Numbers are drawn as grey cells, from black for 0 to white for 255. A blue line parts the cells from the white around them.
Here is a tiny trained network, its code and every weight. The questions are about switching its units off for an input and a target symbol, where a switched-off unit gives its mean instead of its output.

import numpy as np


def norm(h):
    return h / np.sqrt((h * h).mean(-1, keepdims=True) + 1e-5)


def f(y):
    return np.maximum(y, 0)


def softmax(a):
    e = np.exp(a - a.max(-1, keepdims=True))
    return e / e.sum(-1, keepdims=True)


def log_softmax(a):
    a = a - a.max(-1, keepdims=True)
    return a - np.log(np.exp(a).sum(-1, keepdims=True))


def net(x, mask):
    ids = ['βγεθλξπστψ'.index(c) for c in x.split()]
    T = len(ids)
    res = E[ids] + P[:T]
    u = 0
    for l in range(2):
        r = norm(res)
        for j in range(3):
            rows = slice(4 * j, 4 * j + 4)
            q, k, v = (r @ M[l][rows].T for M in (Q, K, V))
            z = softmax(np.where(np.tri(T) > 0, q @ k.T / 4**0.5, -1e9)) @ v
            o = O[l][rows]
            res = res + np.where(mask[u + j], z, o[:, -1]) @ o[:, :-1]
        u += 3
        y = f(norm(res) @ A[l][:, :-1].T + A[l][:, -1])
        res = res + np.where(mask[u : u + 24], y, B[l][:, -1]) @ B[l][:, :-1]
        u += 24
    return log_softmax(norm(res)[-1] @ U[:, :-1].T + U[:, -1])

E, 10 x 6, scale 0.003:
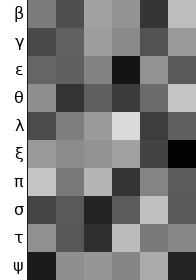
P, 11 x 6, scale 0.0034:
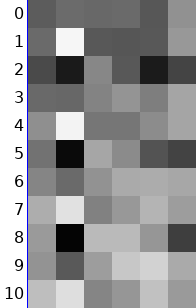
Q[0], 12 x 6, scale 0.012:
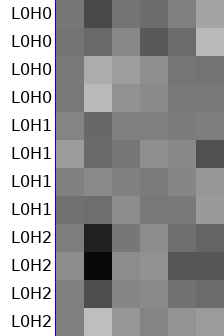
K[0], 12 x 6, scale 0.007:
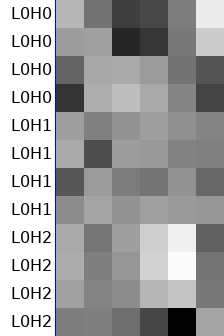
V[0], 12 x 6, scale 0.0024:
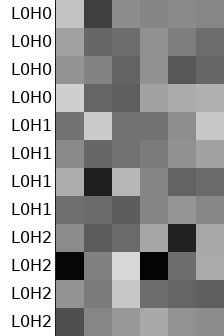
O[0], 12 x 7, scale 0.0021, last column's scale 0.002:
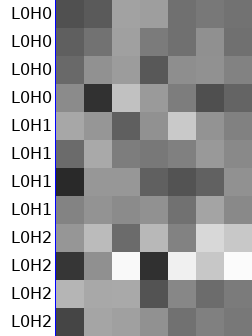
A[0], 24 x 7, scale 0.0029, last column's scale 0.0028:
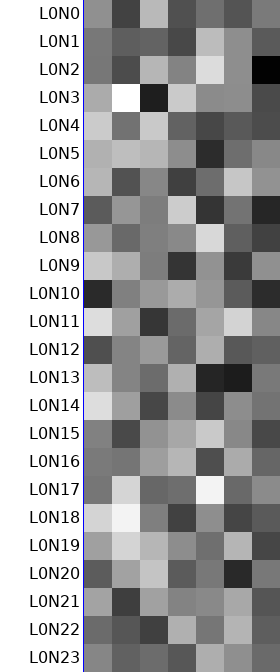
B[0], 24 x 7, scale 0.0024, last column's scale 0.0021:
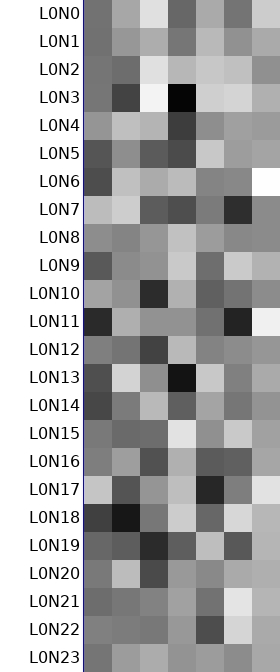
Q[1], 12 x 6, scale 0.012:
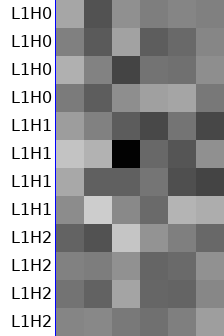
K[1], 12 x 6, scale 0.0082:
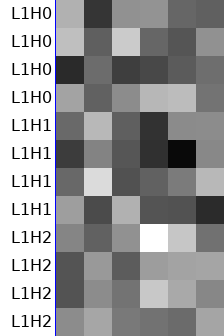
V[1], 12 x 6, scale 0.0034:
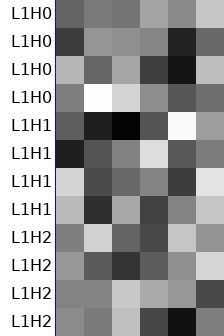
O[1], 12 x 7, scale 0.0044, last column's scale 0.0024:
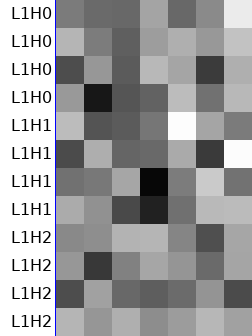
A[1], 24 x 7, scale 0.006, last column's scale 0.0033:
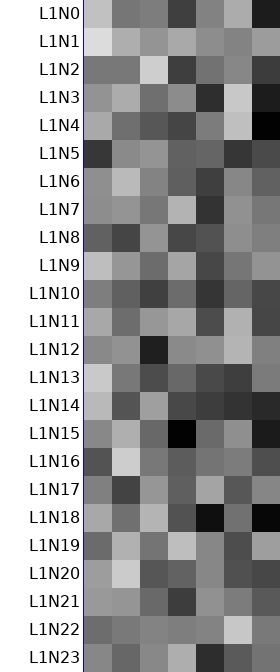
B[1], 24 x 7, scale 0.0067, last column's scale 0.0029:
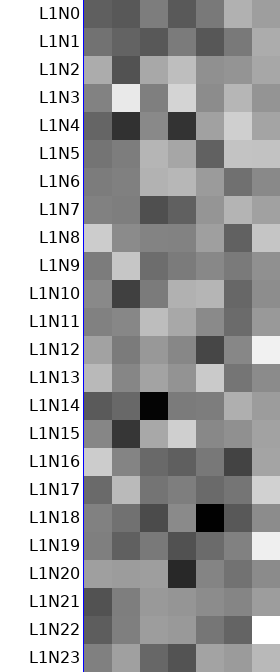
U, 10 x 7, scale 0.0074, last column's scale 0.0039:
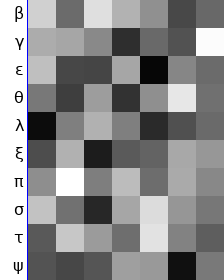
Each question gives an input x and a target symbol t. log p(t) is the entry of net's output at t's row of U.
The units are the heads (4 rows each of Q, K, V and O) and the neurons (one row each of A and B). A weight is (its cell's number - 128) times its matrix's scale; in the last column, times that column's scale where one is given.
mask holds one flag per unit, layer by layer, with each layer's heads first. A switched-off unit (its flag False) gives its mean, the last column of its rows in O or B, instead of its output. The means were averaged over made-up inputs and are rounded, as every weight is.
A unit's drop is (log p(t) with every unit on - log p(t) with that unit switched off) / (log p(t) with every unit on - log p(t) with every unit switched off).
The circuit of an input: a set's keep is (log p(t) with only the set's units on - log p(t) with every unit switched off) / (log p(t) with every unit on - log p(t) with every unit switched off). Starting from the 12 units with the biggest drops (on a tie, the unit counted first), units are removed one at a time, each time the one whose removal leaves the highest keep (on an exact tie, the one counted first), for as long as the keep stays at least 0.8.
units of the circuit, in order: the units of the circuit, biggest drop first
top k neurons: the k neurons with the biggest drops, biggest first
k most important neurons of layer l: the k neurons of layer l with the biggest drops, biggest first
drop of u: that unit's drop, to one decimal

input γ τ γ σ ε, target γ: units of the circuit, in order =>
L1N16
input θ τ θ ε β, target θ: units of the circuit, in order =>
L1H1; L1N4
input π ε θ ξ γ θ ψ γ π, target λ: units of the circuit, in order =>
L1H2; L1N17
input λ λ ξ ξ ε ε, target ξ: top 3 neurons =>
L1N14; L1N17; L0N3
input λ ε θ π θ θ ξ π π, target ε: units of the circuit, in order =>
L1H1; L1N14; L0H2
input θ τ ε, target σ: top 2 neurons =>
L0N3; L1N14
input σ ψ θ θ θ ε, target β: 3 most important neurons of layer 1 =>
L1N2; L1N8; L1N5
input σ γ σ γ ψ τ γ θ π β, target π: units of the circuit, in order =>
L1N3; L1H0; L1H1; L1H2
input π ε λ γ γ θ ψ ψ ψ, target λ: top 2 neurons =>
L1N5; L0N17
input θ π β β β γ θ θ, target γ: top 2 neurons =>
L1N16; L0N11
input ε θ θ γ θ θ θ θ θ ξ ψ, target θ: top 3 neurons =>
L0N13; L0N11; L0N17
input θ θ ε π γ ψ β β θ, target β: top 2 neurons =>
L1N8; L0N21
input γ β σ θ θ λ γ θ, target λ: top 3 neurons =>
L1N19; L0N11; L1N5
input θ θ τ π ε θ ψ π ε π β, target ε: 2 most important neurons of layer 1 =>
L1N1; L1N12
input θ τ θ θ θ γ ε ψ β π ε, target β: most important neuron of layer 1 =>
L1N16
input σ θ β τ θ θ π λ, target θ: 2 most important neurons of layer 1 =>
L1N4; L1N0
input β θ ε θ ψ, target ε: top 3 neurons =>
L0N17; L1N1; L1N12
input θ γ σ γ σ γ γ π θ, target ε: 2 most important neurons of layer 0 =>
L0N17; L0N18
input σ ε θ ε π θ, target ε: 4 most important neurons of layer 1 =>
L1N18; L1N14; L1N8; L1N2
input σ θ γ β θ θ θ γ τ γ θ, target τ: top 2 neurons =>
L0N11; L1N5
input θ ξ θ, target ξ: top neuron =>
L1N23
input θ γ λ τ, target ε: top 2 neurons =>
L1N12; L0N3
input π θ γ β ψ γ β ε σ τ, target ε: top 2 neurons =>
L1N12; L0N17
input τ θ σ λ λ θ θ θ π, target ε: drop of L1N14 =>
0.5
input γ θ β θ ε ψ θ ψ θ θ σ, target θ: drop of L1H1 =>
0.5
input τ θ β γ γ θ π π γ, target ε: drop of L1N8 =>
0.2
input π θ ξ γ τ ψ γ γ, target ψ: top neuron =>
L1N19
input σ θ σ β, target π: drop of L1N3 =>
0.4
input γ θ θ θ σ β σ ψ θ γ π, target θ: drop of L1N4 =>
0.1
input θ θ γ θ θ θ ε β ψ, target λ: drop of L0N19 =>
0.0
